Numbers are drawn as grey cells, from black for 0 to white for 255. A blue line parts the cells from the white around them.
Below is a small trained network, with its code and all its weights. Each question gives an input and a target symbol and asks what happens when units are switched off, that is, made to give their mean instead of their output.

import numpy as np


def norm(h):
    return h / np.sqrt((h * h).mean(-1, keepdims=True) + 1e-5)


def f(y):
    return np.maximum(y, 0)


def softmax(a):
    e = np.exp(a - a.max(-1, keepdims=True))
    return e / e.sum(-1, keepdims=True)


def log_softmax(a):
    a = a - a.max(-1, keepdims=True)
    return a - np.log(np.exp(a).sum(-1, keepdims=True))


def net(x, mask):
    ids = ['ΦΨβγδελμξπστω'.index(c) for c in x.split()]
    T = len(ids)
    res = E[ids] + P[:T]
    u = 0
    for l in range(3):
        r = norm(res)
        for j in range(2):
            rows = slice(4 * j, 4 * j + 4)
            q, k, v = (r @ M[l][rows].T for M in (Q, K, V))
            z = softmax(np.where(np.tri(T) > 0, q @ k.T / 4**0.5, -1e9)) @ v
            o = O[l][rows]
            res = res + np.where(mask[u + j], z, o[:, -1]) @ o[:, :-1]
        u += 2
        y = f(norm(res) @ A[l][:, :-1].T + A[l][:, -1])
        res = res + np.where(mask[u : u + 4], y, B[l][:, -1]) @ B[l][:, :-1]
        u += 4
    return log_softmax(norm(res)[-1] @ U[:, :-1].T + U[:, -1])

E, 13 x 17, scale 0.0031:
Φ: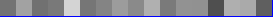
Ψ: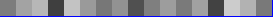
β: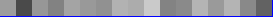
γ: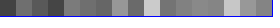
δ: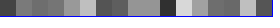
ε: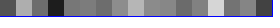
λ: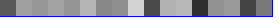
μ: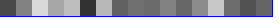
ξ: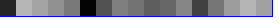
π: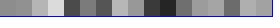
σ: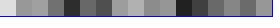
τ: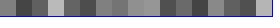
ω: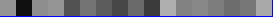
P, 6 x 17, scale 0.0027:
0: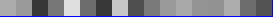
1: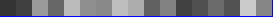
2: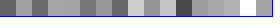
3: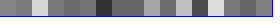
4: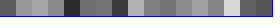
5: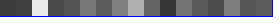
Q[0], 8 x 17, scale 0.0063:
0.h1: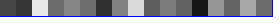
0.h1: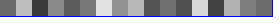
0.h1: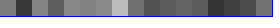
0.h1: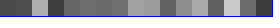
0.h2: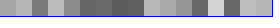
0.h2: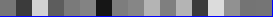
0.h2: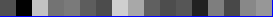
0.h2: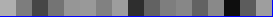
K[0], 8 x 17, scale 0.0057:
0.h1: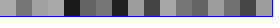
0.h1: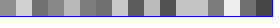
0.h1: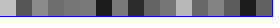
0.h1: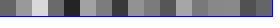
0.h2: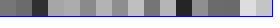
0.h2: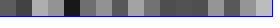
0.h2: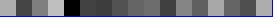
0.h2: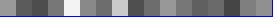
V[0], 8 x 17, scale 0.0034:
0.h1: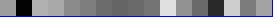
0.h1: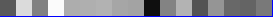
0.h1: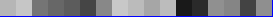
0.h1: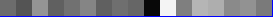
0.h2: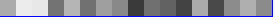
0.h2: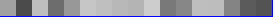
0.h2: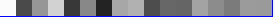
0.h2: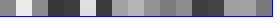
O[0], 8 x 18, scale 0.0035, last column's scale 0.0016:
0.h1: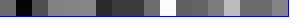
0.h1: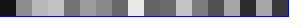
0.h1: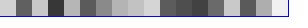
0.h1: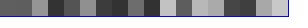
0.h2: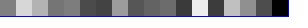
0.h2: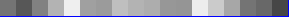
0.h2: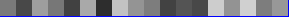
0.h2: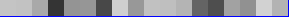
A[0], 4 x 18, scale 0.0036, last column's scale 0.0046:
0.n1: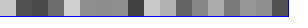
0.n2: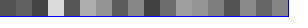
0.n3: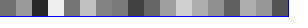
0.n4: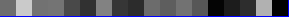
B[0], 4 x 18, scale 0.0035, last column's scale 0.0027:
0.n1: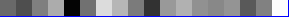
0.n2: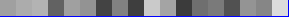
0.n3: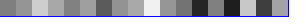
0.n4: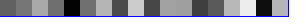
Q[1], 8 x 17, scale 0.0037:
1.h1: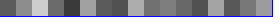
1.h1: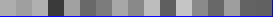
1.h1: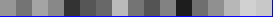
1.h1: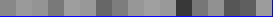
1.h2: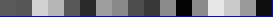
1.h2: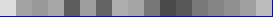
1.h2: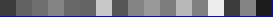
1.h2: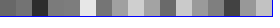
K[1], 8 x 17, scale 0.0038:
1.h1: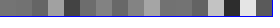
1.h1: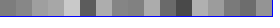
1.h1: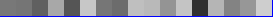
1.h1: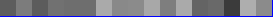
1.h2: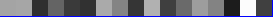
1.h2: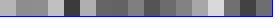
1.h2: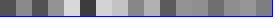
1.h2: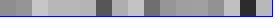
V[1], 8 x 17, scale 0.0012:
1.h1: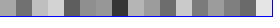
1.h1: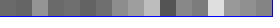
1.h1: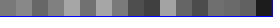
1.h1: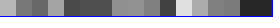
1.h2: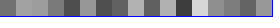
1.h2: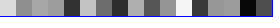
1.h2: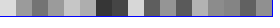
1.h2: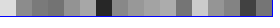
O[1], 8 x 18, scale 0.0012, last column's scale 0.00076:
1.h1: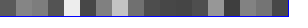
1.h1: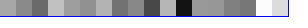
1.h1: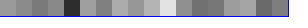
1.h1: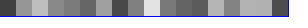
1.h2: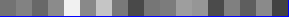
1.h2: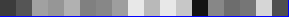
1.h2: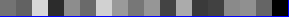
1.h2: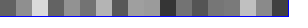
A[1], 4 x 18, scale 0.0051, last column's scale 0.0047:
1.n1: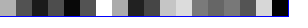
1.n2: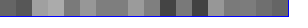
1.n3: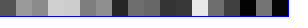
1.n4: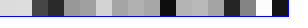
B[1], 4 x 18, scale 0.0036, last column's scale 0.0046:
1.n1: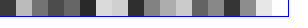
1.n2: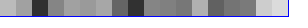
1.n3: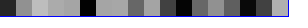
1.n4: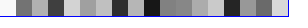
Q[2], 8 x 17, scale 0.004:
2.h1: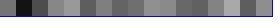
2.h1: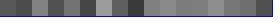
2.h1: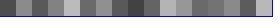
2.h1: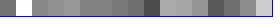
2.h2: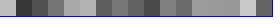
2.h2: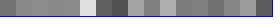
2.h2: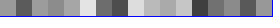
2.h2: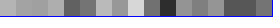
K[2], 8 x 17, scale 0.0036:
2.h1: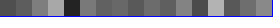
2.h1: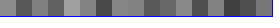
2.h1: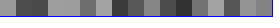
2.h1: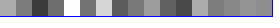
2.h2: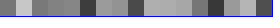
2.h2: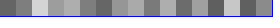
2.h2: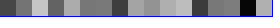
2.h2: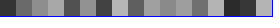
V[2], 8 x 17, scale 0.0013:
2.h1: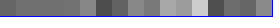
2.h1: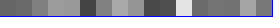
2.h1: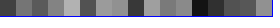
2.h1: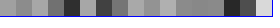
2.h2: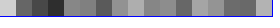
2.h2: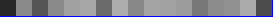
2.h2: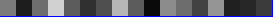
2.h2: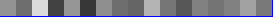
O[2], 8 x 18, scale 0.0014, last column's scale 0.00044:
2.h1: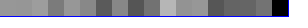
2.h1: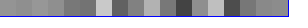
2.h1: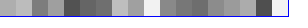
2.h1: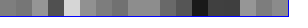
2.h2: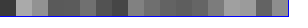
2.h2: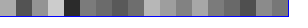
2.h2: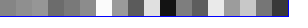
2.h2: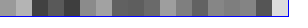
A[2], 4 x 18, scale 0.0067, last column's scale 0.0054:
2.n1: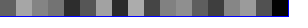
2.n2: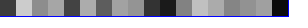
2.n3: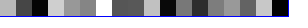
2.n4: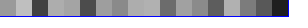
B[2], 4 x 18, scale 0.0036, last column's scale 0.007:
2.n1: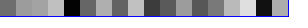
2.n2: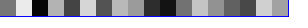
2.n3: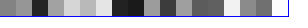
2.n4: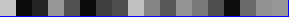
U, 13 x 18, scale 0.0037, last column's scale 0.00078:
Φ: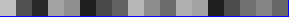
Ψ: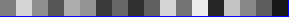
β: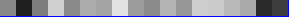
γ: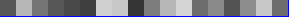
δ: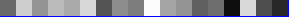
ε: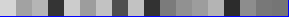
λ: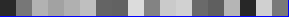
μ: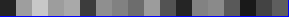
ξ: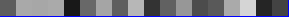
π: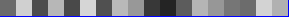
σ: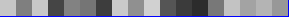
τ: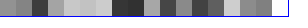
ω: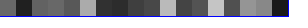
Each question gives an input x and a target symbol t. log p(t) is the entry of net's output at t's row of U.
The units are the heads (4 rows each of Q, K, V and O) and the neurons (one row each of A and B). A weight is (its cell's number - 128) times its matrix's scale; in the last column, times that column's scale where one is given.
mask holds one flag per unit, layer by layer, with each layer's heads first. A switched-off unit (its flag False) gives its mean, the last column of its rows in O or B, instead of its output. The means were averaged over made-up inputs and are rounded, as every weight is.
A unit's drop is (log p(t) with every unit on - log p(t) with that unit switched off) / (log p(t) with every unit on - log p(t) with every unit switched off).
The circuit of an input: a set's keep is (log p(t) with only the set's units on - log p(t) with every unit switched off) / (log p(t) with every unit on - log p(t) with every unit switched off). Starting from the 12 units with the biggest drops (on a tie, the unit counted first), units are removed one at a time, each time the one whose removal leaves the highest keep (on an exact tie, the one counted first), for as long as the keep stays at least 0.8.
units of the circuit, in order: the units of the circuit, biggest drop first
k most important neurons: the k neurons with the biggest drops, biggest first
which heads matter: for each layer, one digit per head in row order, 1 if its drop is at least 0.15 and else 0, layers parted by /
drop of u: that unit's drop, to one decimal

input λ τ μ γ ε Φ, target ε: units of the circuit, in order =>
0.h1; 1.n4
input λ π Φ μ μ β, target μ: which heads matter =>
01 / 00 / 00
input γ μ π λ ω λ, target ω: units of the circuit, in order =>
0.h1
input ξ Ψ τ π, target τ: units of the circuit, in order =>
2.n3; 0.h1; 1.n2
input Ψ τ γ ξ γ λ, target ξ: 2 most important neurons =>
2.n1; 0.n4
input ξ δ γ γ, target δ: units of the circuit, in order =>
0.h1; 0.n3
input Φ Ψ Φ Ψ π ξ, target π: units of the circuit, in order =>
2.n2; 0.h1
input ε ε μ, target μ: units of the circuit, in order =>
1.n3; 0.h2
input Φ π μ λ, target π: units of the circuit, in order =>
0.h2; 2.n2
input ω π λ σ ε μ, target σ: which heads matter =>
01 / 00 / 00
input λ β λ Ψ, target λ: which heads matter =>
10 / 00 / 00
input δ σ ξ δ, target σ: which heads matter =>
11 / 00 / 00
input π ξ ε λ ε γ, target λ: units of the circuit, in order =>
0.h1; 0.h2
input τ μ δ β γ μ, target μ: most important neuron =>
1.n3
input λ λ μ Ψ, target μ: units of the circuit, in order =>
0.h2; 1.n3
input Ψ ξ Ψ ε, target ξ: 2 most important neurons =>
2.n1; 0.n4
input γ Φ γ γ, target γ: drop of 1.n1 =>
0.2
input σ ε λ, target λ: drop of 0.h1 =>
0.2
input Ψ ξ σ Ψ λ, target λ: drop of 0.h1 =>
0.1
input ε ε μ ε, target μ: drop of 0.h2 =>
1.2
